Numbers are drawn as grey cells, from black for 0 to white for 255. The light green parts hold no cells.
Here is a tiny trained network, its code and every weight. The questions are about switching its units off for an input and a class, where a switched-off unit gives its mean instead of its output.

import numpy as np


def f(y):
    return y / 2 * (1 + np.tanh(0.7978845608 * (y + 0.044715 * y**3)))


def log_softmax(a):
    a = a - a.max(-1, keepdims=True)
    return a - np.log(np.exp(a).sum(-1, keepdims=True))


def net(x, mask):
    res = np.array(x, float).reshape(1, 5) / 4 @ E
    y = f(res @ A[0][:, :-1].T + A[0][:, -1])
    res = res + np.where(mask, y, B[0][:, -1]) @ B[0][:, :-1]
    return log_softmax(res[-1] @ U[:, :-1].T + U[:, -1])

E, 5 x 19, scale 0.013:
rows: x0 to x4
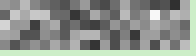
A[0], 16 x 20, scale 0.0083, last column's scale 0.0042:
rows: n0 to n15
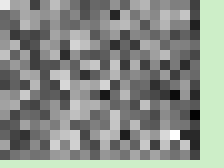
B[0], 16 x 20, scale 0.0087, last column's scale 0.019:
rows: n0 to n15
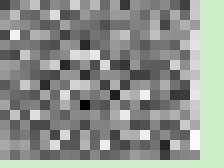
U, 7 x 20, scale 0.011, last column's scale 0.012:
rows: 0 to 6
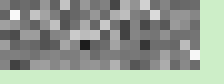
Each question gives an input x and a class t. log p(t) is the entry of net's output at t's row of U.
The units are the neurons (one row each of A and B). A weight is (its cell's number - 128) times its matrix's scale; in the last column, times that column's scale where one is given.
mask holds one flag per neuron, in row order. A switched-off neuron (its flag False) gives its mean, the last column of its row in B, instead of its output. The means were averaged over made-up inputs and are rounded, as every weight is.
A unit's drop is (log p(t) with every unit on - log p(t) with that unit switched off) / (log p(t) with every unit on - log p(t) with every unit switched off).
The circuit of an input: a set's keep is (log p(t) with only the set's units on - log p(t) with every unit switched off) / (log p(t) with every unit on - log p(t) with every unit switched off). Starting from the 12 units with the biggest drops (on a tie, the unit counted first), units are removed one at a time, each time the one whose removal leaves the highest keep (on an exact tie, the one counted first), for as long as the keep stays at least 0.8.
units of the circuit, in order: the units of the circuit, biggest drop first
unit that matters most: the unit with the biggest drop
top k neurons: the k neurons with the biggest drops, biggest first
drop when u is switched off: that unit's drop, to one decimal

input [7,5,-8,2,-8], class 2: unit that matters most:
n6
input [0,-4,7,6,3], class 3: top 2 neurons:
(n5 n0)
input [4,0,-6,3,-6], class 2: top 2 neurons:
(n6 n5)
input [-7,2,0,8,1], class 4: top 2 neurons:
(n4 n10)
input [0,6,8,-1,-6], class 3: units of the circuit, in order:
(n0 n3)
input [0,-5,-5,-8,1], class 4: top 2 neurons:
(n7 n12)
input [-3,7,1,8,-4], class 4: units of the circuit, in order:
(n4 n3)
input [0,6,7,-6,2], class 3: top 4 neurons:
(n0 n3 n5 n11)
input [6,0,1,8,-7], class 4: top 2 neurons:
(n4 n14)
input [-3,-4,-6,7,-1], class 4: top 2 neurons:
(n10 n4)
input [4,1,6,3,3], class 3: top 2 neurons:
(n5 n13)
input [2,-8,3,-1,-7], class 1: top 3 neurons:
(n3 n11 n14)
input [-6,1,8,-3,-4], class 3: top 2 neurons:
(n0 n5)
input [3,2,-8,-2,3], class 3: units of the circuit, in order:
(n8)
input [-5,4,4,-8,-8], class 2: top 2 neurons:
(n6 n4)
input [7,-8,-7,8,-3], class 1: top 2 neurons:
(n3 n11)
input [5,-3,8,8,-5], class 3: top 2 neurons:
(n5 n0)
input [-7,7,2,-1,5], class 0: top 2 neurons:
(n13 n3)
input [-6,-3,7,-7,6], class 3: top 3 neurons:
(n5 n0 n9)
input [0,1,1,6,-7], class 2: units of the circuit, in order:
(n6)
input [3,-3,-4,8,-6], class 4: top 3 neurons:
(n4 n10 n14)
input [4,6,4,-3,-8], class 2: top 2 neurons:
(n6 n3)
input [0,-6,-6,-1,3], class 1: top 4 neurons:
(n3 n11 n5 n0)
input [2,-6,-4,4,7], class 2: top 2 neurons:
(n14 n10)
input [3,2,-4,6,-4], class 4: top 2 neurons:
(n14 n4)
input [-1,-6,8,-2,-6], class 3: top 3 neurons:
(n5 n0 n14)
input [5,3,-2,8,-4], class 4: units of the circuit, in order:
(n4)
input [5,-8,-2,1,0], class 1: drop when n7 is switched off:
0.0
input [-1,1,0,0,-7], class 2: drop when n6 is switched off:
0.1
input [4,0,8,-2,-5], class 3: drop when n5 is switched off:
0.1
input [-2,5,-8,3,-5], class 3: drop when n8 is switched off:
0.4
